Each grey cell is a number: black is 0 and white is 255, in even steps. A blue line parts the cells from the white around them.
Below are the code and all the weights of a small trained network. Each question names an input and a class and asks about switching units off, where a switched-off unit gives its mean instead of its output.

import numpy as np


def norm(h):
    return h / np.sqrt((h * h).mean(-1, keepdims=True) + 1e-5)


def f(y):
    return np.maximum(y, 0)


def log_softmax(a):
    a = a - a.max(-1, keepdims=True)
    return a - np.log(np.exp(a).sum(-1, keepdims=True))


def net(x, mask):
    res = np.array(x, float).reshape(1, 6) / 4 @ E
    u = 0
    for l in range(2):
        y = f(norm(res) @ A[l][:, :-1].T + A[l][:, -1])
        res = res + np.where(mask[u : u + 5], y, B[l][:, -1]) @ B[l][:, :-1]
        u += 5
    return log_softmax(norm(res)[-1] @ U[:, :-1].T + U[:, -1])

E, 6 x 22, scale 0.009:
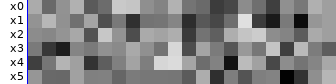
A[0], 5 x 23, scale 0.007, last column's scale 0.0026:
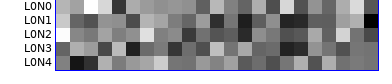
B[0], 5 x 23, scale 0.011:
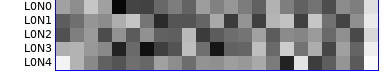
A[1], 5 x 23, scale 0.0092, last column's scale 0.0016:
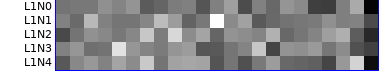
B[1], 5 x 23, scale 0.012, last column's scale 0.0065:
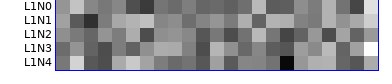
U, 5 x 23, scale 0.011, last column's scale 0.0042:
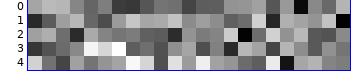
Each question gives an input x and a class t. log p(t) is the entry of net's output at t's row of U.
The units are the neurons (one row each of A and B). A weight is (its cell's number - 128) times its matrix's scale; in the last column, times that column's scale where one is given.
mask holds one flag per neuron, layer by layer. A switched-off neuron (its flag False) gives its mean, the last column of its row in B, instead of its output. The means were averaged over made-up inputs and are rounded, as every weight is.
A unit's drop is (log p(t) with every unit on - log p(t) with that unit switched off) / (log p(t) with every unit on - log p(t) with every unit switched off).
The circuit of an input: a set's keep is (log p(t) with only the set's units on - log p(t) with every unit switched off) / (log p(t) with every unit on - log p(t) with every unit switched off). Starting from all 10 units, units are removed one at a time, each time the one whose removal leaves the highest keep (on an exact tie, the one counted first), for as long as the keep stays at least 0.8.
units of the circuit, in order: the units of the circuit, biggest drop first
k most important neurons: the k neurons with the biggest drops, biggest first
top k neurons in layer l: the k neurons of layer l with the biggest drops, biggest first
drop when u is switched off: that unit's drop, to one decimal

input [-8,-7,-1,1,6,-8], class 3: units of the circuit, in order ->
[L0N3, L0N4, L1N1]
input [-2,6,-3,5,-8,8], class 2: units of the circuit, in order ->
[L0N0]
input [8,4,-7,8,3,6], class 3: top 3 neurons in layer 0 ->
[L0N1, L0N3, L0N0]
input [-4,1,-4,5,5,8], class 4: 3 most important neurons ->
[L0N4, L0N3, L0N2]
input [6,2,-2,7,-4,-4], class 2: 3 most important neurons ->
[L0N4, L0N0, L0N2]
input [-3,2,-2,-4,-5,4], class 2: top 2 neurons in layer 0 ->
[L0N0, L0N1]
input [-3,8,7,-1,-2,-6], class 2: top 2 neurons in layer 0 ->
[L0N0, L0N3]
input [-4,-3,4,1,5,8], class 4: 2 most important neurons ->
[L0N3, L0N1]
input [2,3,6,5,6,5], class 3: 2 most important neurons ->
[L0N3, L0N1]
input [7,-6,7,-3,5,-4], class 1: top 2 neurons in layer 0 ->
[L0N3, L0N4]
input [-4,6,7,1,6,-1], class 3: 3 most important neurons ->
[L0N3, L1N4, L0N4]
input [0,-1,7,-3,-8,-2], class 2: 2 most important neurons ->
[L1N3, L0N3]
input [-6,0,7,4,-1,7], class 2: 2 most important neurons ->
[L1N0, L0N0]
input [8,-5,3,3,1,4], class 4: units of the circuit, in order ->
[L0N3]
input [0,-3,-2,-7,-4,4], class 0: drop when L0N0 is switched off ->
0.7
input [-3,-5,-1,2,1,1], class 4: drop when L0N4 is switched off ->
0.0
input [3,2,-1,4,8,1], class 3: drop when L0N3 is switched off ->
0.1
